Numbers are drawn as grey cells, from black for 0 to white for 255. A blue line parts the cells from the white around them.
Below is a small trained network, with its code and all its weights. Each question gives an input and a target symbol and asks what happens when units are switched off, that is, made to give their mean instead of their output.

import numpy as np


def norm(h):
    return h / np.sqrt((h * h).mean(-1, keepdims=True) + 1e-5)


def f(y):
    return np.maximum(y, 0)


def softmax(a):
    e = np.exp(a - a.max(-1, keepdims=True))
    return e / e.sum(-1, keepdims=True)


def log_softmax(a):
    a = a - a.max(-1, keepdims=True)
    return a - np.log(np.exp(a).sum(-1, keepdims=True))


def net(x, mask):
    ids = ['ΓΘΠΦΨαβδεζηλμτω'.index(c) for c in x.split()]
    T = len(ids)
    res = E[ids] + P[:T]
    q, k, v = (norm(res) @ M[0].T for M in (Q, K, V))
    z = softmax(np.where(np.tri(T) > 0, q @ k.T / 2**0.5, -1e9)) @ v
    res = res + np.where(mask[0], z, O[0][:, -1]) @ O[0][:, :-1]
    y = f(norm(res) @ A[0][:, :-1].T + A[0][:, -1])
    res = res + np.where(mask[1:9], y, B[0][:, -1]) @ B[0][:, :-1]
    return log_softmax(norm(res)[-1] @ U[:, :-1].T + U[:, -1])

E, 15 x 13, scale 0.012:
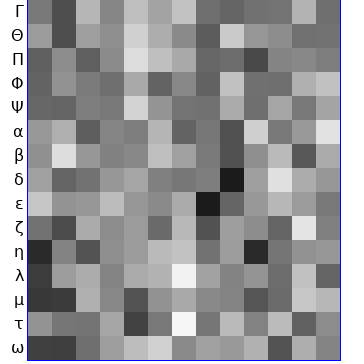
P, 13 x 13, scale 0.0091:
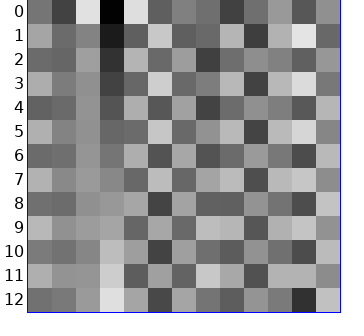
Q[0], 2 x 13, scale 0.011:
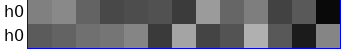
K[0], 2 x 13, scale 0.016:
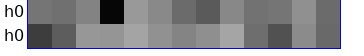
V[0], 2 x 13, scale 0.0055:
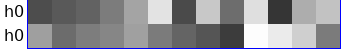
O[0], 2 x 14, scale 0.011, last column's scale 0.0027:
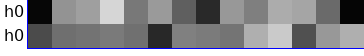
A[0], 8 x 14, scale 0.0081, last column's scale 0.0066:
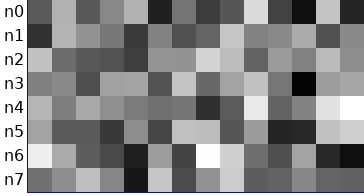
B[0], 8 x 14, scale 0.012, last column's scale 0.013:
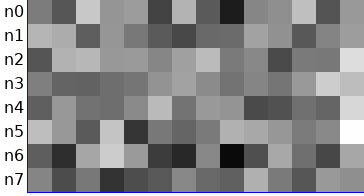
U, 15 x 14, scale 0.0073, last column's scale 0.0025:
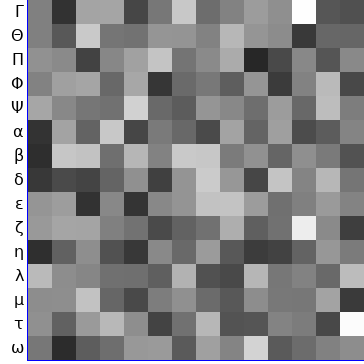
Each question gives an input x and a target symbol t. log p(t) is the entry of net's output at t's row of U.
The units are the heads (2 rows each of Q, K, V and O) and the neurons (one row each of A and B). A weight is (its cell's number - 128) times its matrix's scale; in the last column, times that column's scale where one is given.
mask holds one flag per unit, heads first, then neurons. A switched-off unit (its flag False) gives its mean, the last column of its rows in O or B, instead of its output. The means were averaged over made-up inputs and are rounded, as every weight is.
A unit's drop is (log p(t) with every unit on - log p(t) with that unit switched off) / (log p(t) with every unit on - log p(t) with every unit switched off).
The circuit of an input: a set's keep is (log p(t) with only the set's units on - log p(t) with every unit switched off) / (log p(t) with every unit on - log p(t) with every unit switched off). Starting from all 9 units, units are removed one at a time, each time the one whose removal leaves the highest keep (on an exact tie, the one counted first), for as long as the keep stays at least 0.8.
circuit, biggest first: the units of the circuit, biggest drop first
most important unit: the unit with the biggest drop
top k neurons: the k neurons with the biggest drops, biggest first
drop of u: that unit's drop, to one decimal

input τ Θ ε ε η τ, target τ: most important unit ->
n6
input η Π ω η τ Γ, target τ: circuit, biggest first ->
h0, n6
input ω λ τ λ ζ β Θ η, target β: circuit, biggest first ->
n5, n2
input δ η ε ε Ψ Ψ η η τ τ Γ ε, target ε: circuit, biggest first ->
h0, n6, n4
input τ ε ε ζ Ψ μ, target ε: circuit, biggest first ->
h0, n5
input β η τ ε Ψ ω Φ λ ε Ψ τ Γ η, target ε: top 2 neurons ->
n5, n6
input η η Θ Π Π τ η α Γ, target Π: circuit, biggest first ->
n4, n2
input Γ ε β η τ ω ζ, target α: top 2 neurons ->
n1, n2
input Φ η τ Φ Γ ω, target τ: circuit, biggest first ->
n6, h0
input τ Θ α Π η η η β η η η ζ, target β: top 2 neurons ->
n5, n6
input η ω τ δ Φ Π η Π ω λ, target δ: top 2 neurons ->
n5, n2
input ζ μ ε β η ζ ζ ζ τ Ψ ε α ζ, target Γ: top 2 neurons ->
n0, n2
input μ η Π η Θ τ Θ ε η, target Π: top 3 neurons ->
n2, n5, n3
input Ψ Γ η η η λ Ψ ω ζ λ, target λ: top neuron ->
n1
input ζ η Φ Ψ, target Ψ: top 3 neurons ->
n5, n4, n1
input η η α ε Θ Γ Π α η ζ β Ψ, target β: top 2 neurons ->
n5, n2
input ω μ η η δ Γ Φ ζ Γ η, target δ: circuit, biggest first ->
h0, n5
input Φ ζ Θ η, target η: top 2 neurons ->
n5, n7
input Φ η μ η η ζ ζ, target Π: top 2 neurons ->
n4, n2
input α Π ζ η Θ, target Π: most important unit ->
h0
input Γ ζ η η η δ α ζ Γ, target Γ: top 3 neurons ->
n0, n2, n6
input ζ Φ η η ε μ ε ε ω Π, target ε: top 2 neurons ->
n5, n6
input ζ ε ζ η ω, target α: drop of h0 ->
1.0
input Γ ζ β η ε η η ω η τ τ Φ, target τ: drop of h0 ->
0.5
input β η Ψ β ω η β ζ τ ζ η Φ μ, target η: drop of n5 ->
0.9
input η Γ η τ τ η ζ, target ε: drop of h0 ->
0.3
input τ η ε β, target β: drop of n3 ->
0.0
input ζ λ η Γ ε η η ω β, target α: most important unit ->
h0
